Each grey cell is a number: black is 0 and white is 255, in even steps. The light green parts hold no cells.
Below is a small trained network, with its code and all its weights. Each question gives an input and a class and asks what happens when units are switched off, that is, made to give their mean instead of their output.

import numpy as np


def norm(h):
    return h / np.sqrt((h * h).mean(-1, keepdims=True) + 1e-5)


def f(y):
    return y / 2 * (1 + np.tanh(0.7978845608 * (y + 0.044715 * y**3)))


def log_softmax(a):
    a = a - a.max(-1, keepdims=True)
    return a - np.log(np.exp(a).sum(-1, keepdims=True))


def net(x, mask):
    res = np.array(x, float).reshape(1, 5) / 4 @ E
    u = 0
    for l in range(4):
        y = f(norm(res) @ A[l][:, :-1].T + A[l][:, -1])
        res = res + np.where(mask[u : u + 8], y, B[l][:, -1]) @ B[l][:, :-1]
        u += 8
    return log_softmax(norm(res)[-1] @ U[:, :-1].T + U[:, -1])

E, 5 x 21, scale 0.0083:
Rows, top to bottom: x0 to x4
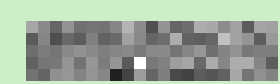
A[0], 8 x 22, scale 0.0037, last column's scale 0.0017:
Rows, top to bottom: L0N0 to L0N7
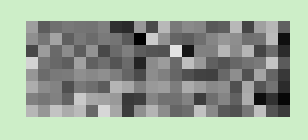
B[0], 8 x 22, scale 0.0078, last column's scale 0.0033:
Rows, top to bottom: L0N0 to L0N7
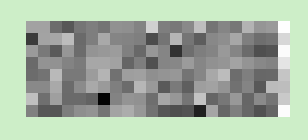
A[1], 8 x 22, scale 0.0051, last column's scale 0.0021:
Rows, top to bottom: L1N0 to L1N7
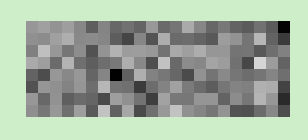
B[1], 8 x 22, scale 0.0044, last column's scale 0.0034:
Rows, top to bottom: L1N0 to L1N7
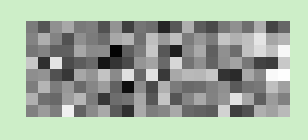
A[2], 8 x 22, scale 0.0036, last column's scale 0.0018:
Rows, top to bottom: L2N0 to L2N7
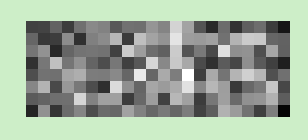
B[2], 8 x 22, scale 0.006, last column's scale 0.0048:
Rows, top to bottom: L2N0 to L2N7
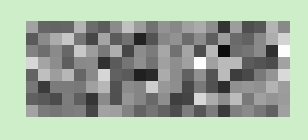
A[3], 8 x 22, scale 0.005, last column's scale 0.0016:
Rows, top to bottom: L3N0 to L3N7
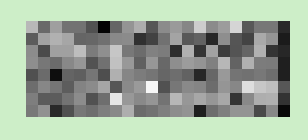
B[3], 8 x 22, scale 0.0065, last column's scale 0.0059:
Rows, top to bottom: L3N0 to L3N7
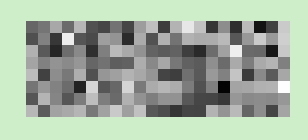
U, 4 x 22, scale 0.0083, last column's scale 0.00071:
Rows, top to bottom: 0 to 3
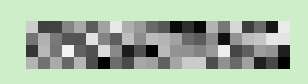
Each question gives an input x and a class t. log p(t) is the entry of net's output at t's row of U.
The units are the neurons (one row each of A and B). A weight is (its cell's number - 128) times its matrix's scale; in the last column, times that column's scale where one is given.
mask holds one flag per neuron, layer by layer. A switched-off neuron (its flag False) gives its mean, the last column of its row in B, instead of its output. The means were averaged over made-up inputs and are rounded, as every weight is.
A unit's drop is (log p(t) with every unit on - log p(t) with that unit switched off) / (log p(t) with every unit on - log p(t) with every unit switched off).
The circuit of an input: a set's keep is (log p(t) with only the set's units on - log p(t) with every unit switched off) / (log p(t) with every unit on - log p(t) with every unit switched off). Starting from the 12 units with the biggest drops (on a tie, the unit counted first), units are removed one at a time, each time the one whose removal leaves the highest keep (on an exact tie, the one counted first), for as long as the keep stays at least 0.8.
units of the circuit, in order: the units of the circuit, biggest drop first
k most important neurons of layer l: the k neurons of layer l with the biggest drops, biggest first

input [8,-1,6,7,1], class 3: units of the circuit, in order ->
[L3N0]
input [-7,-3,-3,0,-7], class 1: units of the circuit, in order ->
[L1N2, L3N5]
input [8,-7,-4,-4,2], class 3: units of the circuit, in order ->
[L1N3, L3N0]
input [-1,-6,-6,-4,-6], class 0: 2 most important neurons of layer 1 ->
[L1N4, L1N1]
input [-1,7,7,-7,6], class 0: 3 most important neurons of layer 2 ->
[L2N4, L2N1, L2N2]
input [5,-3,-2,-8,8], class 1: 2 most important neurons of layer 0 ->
[L0N0, L0N4]
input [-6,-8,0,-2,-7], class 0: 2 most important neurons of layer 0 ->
[L0N7, L0N0]
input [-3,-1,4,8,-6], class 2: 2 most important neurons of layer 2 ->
[L2N4, L2N1]
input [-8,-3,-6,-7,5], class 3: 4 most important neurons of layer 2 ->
[L2N3, L2N4, L2N0, L2N1]
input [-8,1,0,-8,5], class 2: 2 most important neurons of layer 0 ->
[L0N1, L0N3]
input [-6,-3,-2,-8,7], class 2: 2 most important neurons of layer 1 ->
[L1N2, L1N5]
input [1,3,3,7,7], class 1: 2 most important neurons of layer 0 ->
[L0N0, L0N3]
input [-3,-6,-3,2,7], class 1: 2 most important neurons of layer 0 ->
[L0N2, L0N0]
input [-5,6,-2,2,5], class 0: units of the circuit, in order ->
[L0N2]
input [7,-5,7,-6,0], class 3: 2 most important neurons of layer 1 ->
[L1N3, L1N6]
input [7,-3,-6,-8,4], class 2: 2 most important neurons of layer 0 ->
[L0N6, L0N1]
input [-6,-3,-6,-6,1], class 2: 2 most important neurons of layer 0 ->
[L0N1, L0N3]
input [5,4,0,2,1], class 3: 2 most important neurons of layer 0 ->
[L0N7, L0N1]
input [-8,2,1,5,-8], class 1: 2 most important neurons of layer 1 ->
[L1N2, L1N3]
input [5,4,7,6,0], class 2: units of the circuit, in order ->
[L2N4]
